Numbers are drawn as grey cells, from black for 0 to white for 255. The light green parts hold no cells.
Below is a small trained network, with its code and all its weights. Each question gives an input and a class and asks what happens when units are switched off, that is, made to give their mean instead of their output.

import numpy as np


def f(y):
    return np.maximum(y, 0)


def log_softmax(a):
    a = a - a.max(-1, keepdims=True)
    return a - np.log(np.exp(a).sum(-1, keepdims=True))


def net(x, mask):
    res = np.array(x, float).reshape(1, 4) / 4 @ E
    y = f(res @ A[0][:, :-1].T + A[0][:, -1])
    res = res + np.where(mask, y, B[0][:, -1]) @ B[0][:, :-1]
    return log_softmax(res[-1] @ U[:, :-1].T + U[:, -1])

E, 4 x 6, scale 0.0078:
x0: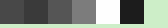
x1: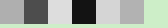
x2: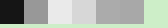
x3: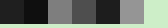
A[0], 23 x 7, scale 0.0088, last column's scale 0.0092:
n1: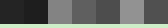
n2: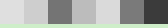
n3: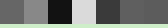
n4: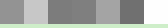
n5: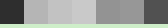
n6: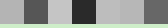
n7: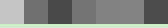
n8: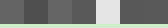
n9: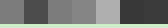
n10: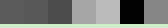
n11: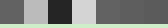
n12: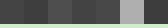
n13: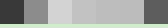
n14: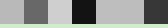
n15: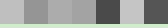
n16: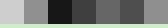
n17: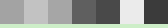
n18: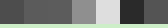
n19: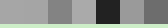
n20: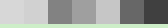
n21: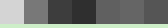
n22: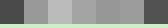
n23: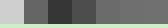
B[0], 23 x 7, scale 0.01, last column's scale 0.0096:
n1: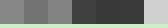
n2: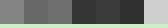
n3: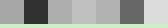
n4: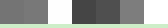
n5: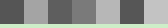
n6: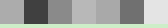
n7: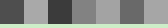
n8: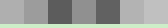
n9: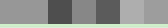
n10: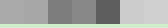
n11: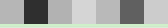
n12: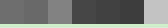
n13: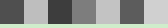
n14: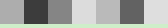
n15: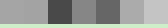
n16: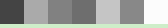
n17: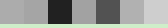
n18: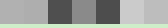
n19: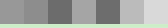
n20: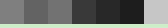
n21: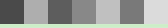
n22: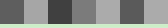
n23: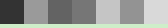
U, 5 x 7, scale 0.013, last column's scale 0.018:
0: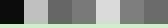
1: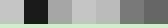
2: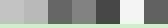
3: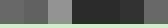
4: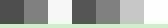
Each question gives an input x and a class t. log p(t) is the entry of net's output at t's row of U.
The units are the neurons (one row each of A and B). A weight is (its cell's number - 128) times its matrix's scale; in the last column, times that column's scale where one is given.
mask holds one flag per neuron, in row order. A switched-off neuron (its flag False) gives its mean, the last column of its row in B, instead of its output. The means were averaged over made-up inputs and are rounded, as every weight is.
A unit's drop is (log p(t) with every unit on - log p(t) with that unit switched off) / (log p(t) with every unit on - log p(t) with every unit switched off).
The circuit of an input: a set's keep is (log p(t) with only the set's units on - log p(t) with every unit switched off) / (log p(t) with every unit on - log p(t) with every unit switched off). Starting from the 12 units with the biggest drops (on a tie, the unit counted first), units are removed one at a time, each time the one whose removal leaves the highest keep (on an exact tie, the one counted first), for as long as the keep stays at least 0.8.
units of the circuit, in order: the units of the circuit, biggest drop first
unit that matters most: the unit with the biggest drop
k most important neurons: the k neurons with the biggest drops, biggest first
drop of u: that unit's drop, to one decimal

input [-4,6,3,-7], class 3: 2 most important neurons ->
(n20 n2)
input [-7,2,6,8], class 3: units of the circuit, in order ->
(n1)
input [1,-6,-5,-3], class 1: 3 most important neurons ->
(n11 n3 n13)
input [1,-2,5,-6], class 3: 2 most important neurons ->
(n2 n20)
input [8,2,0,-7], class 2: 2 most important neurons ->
(n18 n10)
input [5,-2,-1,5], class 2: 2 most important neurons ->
(n10 n18)
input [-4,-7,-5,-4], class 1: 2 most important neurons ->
(n11 n3)
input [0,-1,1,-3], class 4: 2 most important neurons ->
(n1 n12)
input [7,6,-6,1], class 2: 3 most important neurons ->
(n8 n18 n10)
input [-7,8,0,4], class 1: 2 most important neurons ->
(n14 n6)
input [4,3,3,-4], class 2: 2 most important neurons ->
(n18 n8)
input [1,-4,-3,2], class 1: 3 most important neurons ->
(n3 n11 n13)
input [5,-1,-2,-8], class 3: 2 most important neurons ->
(n20 n2)
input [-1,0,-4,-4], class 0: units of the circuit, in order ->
(n16)
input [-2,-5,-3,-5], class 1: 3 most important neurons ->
(n11 n3 n1)
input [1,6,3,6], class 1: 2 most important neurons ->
(n14 n6)
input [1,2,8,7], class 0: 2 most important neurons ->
(n13 n5)
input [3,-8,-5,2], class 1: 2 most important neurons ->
(n3 n11)
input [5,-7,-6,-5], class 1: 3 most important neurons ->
(n11 n3 n13)
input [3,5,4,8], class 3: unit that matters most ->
n1
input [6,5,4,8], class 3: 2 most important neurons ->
(n1 n12)
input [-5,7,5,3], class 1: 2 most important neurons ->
(n14 n6)
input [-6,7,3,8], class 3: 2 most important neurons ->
(n1 n12)
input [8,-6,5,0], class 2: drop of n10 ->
0.4
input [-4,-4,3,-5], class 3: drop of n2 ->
0.3
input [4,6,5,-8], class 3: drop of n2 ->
0.4
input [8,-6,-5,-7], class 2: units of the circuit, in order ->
(n10)
